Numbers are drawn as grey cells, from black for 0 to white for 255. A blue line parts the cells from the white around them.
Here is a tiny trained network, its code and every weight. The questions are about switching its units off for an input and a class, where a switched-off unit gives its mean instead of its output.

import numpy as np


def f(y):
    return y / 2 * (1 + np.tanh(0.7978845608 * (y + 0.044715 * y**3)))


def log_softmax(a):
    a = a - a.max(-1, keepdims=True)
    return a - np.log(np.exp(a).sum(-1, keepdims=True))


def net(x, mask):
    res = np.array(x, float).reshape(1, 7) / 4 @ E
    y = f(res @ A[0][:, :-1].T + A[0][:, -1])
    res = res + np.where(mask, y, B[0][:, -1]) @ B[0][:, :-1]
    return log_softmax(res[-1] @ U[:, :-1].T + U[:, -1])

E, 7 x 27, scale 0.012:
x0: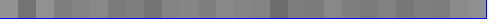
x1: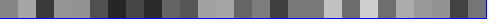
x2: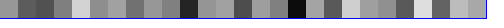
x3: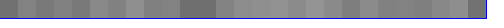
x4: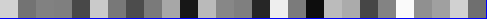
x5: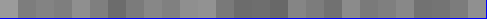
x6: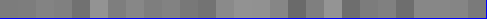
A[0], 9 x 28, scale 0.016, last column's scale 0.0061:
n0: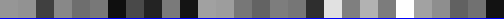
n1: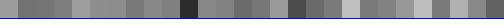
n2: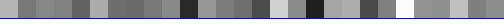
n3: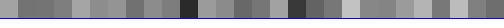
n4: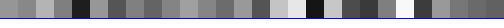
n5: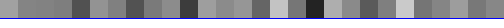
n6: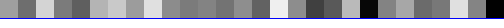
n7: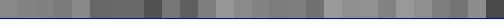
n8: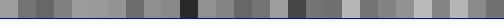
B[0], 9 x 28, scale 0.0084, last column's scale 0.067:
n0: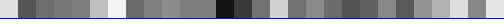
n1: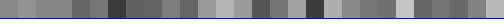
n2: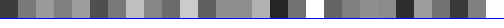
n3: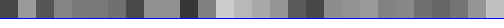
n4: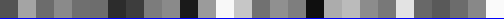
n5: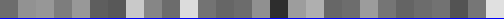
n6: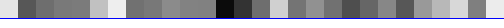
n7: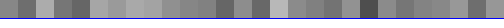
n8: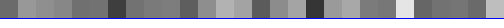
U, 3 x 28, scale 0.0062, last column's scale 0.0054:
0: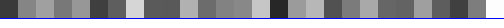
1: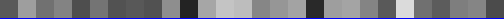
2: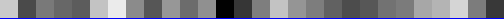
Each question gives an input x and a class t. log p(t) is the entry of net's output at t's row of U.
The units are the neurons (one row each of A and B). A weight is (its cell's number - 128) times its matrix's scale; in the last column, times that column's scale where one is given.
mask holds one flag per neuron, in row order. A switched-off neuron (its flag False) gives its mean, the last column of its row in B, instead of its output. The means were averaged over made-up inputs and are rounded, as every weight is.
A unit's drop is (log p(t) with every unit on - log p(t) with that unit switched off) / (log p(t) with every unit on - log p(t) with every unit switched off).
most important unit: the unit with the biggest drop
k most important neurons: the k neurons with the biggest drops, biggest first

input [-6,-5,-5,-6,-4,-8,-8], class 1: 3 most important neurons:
[n0; n2; n6]
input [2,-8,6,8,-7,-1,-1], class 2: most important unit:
n2
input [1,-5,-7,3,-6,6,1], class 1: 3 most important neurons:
[n2; n6; n5]
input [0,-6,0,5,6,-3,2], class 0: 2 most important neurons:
[n2; n0]
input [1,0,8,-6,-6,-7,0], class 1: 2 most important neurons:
[n2; n5]
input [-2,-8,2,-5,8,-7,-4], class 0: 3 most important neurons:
[n2; n5; n0]
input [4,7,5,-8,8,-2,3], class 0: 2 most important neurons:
[n2; n5]
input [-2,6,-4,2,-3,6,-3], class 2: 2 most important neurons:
[n4; n2]
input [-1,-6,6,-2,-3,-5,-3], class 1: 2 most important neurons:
[n0; n2]
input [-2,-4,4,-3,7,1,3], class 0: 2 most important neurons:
[n2; n5]
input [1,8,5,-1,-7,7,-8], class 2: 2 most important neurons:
[n2; n4]
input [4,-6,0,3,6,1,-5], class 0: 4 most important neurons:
[n2; n0; n5; n4]
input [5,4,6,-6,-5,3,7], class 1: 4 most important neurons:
[n2; n6; n0; n5]
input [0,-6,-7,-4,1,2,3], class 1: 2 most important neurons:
[n4; n0]
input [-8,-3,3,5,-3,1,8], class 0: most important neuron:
[n6]
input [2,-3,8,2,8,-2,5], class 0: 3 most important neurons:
[n2; n5; n4]
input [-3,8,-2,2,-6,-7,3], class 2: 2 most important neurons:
[n4; n2]
